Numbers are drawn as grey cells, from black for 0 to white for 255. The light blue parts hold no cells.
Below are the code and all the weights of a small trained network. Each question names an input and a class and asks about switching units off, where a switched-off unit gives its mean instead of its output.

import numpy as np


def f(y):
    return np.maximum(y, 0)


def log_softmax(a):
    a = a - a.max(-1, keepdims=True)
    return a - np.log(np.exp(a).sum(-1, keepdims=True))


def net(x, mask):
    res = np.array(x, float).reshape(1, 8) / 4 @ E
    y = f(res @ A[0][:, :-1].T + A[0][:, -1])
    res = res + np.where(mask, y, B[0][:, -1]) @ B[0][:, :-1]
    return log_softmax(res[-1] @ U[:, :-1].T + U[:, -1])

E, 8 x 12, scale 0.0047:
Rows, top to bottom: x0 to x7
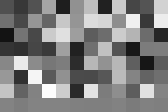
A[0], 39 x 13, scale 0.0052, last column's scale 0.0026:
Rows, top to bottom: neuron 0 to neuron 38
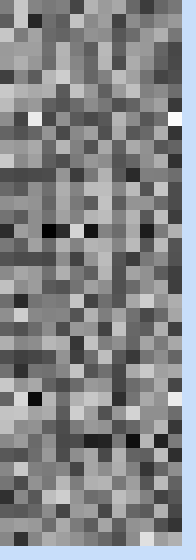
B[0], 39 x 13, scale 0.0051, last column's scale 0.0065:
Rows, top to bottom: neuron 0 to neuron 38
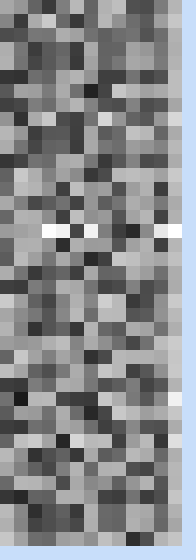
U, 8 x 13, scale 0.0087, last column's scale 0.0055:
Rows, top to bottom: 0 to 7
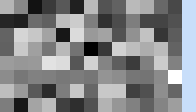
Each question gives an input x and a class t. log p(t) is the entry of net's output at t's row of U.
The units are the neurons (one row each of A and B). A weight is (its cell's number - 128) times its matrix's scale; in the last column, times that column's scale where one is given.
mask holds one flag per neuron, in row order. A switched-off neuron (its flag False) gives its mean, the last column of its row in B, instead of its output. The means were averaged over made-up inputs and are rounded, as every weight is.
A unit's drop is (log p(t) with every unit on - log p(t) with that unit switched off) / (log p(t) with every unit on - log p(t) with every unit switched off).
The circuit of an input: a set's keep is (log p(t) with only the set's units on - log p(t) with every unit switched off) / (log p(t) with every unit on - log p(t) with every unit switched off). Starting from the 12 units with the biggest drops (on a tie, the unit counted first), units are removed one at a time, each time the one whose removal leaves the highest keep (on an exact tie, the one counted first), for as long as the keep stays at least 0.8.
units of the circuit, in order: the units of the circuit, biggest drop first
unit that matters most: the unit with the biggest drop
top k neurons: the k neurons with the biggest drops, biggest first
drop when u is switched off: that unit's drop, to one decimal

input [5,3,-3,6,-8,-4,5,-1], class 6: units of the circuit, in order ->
(neuron 38; neuron 26; neuron 16)
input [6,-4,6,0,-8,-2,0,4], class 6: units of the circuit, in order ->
(neuron 21; neuron 26)
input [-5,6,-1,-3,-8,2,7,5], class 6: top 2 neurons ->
(neuron 38; neuron 16)
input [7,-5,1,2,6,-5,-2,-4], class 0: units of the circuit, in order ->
(neuron 36; neuron 9)
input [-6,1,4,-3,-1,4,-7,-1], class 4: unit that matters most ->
neuron 16
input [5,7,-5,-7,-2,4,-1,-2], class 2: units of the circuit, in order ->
(neuron 17; neuron 13)
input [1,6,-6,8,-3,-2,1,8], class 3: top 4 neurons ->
(neuron 18; neuron 25; neuron 12; neuron 31)
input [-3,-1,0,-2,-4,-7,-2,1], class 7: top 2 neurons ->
(neuron 28; neuron 1)
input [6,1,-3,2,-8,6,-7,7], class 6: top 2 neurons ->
(neuron 21; neuron 26)
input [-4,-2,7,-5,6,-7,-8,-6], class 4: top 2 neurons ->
(neuron 16; neuron 1)
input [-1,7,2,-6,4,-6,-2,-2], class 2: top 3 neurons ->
(neuron 13; neuron 17; neuron 15)
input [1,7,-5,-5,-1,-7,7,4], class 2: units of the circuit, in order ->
(neuron 16; neuron 13)
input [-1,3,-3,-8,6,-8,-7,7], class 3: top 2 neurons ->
(neuron 29; neuron 6)
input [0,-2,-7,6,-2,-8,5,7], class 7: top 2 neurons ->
(neuron 28; neuron 35)
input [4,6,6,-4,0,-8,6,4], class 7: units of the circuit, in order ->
(neuron 28)
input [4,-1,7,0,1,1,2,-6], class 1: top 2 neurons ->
(neuron 35; neuron 5)
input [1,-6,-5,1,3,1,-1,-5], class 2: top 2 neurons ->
(neuron 31; neuron 35)
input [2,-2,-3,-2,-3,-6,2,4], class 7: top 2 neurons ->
(neuron 28; neuron 16)
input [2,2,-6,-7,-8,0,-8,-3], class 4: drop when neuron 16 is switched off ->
1.3
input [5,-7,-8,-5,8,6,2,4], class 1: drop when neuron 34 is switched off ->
0.0
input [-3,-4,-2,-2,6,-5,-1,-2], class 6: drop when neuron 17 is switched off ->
0.1
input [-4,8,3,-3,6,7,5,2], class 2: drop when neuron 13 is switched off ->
0.2
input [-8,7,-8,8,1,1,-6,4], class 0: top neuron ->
(neuron 14)
